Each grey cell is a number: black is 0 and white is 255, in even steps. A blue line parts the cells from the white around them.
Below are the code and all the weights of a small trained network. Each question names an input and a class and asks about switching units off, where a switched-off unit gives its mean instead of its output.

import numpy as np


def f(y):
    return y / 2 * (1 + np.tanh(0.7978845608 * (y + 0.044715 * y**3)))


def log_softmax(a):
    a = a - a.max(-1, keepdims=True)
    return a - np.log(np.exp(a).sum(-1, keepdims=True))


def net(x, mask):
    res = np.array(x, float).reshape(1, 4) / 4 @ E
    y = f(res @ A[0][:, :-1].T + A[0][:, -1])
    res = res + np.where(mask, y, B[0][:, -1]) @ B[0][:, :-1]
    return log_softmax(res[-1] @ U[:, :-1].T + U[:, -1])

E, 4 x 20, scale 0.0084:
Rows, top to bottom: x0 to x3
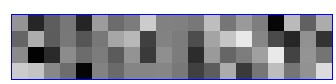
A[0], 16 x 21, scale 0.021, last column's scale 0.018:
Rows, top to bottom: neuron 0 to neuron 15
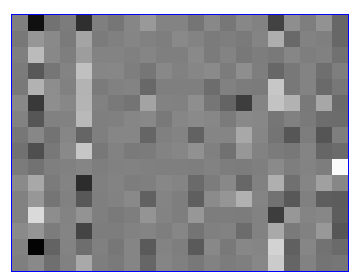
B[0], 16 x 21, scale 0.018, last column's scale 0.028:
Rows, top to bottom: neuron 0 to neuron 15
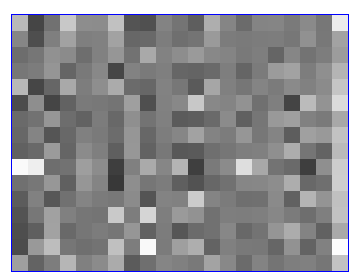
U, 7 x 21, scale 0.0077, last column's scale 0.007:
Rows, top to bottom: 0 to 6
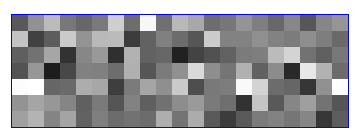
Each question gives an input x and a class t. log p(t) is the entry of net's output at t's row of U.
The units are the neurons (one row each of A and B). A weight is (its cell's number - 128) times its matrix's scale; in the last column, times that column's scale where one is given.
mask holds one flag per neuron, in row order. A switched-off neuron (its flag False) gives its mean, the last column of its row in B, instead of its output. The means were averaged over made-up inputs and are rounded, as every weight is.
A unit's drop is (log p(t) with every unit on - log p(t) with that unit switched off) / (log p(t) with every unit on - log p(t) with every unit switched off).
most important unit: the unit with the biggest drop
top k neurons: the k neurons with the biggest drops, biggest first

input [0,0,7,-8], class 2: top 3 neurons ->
neuron 8; neuron 3; neuron 6
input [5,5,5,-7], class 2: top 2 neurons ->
neuron 8; neuron 3
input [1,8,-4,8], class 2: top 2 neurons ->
neuron 10; neuron 5
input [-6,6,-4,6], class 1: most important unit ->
neuron 4
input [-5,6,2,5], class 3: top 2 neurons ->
neuron 11; neuron 0
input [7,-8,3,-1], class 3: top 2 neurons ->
neuron 5; neuron 4
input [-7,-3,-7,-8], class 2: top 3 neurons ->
neuron 14; neuron 8; neuron 0
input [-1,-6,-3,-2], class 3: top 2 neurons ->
neuron 5; neuron 14
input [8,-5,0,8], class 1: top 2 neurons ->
neuron 0; neuron 8
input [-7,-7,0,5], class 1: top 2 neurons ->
neuron 4; neuron 15
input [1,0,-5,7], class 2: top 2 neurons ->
neuron 14; neuron 10
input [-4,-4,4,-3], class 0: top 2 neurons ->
neuron 14; neuron 0
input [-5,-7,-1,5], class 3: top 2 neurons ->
neuron 5; neuron 0
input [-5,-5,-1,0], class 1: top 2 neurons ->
neuron 4; neuron 11
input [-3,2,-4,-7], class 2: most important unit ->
neuron 14
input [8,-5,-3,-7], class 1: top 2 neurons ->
neuron 0; neuron 10
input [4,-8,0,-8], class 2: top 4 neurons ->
neuron 8; neuron 6; neuron 3; neuron 11
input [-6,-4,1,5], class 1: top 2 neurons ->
neuron 4; neuron 15
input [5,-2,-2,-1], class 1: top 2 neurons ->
neuron 14; neuron 0
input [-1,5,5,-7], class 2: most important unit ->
neuron 8
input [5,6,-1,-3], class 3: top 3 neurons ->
neuron 11; neuron 7; neuron 4
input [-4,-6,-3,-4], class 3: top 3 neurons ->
neuron 5; neuron 0; neuron 14
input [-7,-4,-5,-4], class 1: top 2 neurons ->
neuron 14; neuron 4
